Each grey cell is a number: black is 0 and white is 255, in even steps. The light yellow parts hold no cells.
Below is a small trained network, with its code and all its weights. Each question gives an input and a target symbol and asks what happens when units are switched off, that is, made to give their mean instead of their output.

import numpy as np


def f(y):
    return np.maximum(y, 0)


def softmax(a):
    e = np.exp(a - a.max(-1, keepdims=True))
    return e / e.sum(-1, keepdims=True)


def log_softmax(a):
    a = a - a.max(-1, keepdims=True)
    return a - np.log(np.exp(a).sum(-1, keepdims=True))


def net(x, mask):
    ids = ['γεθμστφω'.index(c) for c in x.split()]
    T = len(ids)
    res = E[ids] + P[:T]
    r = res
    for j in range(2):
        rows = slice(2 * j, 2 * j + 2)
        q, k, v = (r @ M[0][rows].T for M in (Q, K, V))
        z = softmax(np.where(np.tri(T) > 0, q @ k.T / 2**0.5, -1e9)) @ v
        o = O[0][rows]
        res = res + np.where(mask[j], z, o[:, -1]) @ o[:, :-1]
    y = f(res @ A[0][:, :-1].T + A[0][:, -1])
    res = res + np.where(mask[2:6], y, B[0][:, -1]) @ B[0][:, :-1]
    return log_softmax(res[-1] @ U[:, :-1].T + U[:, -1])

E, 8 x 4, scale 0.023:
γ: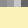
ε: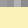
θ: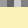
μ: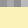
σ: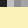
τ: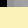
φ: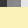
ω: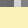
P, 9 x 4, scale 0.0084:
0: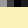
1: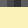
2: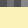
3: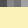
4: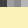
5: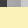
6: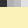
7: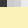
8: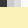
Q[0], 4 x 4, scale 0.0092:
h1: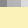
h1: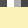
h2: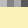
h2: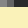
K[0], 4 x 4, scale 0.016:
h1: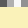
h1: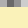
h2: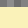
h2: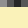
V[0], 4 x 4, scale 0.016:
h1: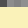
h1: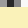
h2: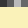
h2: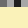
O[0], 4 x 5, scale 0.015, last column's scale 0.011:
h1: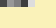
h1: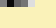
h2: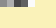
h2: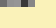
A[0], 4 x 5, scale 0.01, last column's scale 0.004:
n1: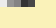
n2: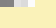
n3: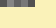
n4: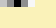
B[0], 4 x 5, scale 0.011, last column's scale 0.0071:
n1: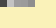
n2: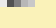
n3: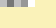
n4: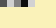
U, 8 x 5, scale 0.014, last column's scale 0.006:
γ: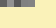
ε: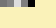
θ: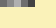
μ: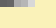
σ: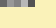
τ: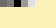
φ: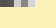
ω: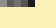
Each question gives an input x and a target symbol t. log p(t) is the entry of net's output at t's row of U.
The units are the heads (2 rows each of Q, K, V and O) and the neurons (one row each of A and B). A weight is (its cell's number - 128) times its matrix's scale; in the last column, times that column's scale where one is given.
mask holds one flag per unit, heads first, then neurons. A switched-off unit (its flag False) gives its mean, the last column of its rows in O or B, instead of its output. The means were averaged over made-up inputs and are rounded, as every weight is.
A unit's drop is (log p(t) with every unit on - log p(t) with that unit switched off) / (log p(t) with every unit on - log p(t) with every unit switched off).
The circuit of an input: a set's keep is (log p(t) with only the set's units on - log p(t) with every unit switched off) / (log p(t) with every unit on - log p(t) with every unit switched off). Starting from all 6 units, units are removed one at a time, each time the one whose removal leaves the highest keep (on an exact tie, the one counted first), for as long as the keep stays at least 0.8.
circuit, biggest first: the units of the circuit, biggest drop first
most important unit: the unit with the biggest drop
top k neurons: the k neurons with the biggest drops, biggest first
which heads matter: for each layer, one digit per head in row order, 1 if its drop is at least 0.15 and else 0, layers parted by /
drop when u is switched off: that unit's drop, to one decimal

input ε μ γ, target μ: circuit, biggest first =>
h2, h1, n4
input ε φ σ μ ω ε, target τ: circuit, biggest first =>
n3, h2
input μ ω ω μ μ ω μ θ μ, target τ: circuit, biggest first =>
n3, h1
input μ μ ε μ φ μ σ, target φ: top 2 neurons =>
n3, n4
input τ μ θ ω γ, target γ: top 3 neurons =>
n4, n3, n2
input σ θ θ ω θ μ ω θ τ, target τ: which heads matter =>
01
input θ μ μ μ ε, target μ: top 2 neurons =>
n2, n4
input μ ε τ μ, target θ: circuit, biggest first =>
h1, h2
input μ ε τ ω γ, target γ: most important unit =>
h2
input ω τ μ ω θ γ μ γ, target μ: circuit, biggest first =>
h2, n4
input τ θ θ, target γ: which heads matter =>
11
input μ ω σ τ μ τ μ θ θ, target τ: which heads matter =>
01
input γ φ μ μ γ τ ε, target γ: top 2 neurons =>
n3, n2
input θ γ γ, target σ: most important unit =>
h1
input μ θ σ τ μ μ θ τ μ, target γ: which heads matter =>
01
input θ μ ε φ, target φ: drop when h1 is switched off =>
0.2
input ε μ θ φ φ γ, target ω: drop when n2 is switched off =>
-0.1
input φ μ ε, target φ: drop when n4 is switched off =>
0.0
